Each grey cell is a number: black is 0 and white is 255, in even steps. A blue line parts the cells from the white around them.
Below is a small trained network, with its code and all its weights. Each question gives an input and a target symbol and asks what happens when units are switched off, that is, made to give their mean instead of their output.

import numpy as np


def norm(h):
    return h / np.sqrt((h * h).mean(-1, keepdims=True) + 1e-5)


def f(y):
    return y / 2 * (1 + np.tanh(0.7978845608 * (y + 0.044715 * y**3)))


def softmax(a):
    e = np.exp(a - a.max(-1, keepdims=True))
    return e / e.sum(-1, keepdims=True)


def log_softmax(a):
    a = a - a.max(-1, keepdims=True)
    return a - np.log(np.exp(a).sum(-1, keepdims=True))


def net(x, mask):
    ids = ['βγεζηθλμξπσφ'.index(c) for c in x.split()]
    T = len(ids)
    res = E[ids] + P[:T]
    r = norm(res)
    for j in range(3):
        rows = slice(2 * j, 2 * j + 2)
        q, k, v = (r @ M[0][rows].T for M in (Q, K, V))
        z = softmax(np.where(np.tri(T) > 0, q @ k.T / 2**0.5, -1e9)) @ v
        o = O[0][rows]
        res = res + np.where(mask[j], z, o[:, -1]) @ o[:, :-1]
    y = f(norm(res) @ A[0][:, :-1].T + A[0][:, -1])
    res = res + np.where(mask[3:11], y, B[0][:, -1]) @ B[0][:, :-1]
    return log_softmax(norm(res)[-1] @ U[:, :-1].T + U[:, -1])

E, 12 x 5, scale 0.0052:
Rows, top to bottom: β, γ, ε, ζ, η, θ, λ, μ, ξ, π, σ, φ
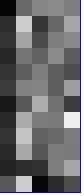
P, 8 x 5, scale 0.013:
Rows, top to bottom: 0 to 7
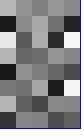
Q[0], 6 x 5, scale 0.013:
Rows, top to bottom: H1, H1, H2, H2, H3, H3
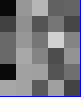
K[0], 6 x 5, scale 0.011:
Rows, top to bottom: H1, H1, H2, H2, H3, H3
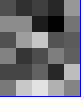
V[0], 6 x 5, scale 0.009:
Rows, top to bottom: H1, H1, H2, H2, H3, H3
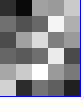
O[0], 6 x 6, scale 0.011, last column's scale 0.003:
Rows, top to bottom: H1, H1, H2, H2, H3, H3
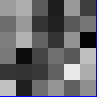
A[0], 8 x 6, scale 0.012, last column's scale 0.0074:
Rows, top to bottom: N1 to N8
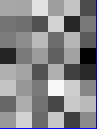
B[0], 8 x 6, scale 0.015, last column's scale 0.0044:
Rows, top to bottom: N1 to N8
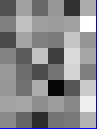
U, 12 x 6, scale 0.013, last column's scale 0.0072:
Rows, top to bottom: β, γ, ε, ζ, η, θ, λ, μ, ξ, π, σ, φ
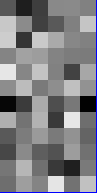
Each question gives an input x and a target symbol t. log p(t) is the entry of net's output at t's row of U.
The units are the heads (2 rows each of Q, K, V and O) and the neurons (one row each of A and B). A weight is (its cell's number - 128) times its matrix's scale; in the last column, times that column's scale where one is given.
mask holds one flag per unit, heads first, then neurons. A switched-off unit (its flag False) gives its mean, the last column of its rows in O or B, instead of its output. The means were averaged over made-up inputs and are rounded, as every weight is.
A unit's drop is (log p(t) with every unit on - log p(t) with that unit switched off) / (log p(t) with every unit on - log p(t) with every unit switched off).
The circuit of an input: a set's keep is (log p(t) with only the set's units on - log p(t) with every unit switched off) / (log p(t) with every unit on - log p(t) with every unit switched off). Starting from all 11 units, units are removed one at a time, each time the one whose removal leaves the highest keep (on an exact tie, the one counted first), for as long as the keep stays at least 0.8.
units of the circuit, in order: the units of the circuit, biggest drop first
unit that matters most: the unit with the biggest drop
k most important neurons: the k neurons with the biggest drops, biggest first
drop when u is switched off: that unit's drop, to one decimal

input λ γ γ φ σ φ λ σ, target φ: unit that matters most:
H3
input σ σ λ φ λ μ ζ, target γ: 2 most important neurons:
(N8, N5)
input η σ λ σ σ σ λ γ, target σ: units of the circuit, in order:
(H3, H1, H2)
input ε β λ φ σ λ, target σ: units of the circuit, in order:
(H3, N1)
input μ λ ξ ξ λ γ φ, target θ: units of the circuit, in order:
(H3, N7)
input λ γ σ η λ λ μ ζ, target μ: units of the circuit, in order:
(N4, H1)
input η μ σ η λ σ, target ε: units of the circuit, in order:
(H2, H3)
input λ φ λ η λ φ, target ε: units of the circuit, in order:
(H2, H3)
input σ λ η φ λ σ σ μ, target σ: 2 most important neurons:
(N2, N8)
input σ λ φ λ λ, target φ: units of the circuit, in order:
(N6, H1)
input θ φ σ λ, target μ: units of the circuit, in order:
(H3, H2)
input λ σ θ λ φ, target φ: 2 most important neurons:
(N2, N6)
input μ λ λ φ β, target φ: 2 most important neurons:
(N2, N6)
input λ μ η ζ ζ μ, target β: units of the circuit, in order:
(H2)
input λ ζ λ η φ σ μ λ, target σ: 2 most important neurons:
(N2, N8)
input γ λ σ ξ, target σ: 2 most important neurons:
(N6, N8)
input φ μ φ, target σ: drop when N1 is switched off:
0.5
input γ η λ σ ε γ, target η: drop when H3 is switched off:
0.9
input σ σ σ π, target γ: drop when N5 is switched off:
0.2
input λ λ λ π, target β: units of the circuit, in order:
(H3)
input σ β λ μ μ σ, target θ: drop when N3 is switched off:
0.2
